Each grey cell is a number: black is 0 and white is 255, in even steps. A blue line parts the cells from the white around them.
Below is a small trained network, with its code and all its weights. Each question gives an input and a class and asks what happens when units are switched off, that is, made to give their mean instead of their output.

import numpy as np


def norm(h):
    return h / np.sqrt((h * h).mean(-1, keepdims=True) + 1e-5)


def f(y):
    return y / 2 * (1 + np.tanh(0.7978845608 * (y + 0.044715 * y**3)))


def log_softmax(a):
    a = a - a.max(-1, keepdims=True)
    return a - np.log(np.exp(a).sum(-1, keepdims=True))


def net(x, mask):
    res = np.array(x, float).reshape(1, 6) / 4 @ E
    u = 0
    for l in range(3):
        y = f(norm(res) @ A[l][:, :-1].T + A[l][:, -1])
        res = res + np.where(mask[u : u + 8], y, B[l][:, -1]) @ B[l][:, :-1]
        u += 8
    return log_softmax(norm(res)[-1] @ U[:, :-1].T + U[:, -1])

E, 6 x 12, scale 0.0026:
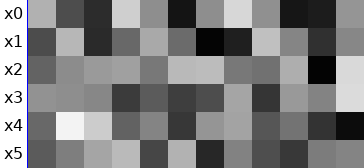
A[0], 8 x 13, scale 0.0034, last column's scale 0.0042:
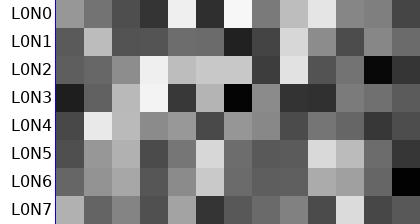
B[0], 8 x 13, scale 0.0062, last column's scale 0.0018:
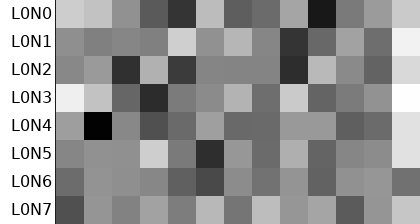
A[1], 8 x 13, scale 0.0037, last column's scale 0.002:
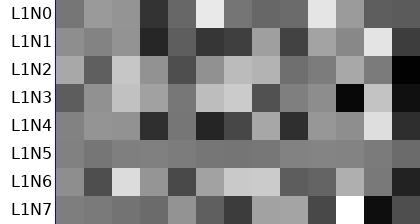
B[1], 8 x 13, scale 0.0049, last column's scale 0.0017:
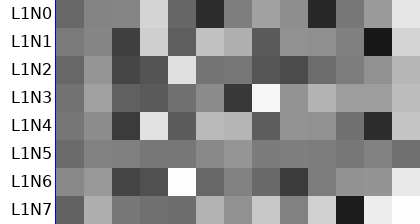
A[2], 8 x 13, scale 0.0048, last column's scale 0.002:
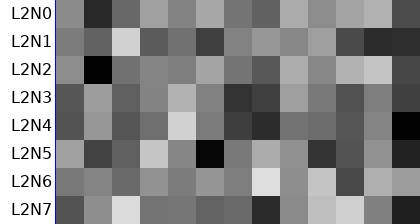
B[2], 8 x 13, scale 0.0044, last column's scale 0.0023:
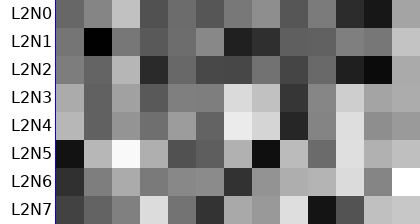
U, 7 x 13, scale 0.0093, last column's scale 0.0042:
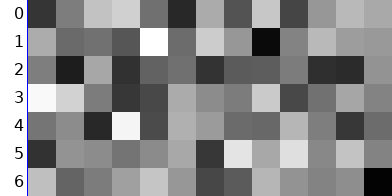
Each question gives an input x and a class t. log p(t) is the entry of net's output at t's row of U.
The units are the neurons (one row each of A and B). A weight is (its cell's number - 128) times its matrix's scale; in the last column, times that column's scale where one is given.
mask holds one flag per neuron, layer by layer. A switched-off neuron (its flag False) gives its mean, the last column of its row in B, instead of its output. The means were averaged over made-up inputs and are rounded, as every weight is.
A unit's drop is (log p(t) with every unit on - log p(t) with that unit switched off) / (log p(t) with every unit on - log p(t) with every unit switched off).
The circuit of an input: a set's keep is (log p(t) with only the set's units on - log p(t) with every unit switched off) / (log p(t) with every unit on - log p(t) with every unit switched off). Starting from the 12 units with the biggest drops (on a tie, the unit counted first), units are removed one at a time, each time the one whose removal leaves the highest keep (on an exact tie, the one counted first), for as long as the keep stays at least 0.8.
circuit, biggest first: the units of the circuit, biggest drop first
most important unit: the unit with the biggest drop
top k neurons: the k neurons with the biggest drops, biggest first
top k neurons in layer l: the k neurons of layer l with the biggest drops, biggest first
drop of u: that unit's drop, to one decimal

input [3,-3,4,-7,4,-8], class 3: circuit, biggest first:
[L0N0]
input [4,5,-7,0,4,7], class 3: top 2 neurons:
[L0N3, L1N3]
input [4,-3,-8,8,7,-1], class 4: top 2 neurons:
[L1N4, L1N1]
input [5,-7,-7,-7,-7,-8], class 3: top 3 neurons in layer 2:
[L2N4, L2N3, L2N1]
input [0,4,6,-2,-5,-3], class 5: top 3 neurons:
[L1N3, L0N4, L2N6]
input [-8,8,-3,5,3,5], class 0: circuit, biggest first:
[L2N7, L0N5]
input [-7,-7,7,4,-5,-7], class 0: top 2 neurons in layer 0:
[L0N1, L0N5]
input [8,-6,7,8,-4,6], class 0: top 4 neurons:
[L2N5, L1N7, L0N7, L0N2]
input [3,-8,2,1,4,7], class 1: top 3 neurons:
[L1N6, L0N0, L1N2]
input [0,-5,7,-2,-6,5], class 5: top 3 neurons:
[L1N3, L0N4, L0N1]
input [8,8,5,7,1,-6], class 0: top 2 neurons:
[L2N5, L1N6]
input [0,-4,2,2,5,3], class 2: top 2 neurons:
[L0N4, L0N1]
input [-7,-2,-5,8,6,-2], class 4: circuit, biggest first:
[L1N4, L1N1]
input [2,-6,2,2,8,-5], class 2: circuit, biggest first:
[L0N4, L2N1]
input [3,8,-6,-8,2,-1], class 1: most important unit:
L2N4
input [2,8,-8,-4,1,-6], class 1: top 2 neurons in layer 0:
[L0N1, L0N3]
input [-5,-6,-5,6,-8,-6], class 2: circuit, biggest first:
[L2N2, L2N0]
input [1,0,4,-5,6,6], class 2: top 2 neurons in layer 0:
[L0N4, L0N0]
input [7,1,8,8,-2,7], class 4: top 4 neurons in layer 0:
[L0N5, L0N7, L0N0, L0N4]
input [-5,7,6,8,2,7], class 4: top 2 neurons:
[L1N4, L1N1]
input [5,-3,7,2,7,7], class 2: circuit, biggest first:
[L0N4]
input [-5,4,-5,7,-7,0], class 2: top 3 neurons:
[L2N2, L2N0, L0N2]
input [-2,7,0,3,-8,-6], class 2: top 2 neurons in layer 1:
[L1N6, L1N2]
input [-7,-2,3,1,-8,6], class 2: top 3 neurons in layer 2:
[L2N2, L2N0, L2N5]
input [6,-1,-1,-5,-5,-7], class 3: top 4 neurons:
[L0N0, L1N0, L0N5, L0N4]
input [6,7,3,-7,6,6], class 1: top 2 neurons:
[L2N4, L2N3]
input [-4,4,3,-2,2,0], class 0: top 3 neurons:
[L2N7, L1N6, L1N2]
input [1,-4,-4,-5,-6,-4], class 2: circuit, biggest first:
[L2N2]
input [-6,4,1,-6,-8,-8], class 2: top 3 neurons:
[L2N2, L2N0, L0N3]
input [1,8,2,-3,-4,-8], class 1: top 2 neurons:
[L0N1, L2N4]
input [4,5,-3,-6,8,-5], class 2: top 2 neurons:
[L0N4, L2N1]
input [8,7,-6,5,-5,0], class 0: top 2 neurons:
[L2N5, L1N6]
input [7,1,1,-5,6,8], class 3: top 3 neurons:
[L0N3, L1N0, L0N5]
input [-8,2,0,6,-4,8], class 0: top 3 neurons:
[L2N7, L0N5, L0N0]
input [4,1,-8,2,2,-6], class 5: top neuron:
[L1N7]
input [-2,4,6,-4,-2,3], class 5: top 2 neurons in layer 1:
[L1N3, L1N6]
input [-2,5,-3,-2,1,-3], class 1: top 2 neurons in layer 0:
[L0N1, L0N3]
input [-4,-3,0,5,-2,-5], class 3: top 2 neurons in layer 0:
[L0N0, L0N2]
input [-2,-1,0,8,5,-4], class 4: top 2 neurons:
[L1N1, L1N4]
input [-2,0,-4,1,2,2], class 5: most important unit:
L1N7
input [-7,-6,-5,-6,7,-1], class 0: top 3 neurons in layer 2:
[L2N7, L2N2, L2N0]
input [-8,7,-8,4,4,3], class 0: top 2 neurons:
[L2N7, L1N6]
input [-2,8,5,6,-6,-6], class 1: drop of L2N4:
0.1
